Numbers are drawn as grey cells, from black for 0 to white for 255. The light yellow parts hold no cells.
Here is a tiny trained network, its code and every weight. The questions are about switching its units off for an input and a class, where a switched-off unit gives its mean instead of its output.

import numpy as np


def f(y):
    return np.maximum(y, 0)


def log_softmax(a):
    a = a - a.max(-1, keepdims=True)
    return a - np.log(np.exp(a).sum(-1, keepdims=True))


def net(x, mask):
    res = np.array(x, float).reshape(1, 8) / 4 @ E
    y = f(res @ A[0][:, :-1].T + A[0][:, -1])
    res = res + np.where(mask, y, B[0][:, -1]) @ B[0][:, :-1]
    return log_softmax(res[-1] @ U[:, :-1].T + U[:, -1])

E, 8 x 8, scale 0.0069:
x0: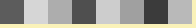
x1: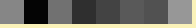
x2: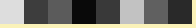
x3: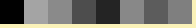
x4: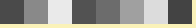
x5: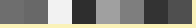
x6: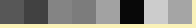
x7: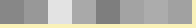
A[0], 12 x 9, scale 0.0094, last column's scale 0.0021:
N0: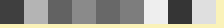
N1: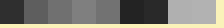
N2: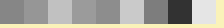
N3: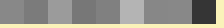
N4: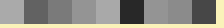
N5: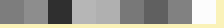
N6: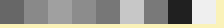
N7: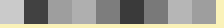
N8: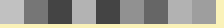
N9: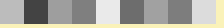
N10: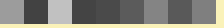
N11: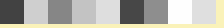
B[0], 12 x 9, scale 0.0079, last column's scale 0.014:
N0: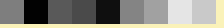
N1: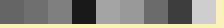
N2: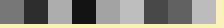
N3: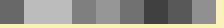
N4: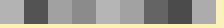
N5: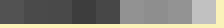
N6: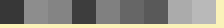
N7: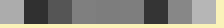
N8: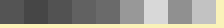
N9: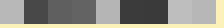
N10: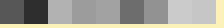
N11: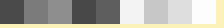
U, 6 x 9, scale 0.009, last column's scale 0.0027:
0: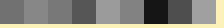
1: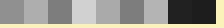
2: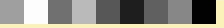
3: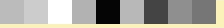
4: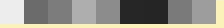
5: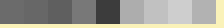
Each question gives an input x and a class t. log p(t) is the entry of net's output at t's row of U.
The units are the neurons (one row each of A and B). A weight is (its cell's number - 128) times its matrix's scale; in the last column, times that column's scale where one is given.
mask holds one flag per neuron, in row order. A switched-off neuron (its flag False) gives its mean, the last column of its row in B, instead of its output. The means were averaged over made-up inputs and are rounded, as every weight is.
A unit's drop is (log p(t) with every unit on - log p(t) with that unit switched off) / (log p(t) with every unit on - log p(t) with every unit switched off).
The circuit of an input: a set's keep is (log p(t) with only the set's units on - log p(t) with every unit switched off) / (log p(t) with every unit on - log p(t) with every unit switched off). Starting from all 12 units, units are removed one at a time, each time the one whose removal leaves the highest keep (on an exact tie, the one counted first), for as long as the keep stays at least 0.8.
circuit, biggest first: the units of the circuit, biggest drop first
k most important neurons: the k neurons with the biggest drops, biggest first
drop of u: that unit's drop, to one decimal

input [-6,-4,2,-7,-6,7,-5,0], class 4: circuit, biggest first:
[N11]
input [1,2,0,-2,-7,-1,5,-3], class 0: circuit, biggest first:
[N0 N1]
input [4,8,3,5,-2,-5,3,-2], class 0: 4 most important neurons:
[N11 N1 N0 N5]
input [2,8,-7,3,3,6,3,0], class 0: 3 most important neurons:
[N1 N0 N8]
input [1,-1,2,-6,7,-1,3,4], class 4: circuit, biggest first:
[N11 N9]
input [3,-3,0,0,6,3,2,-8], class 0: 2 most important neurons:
[N11 N8]
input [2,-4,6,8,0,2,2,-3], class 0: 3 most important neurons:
[N11 N8 N5]
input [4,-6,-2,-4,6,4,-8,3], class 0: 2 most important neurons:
[N2 N6]
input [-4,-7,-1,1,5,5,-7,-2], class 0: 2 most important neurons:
[N2 N11]
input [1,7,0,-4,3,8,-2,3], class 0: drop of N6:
0.1
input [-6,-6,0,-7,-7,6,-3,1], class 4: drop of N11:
0.2
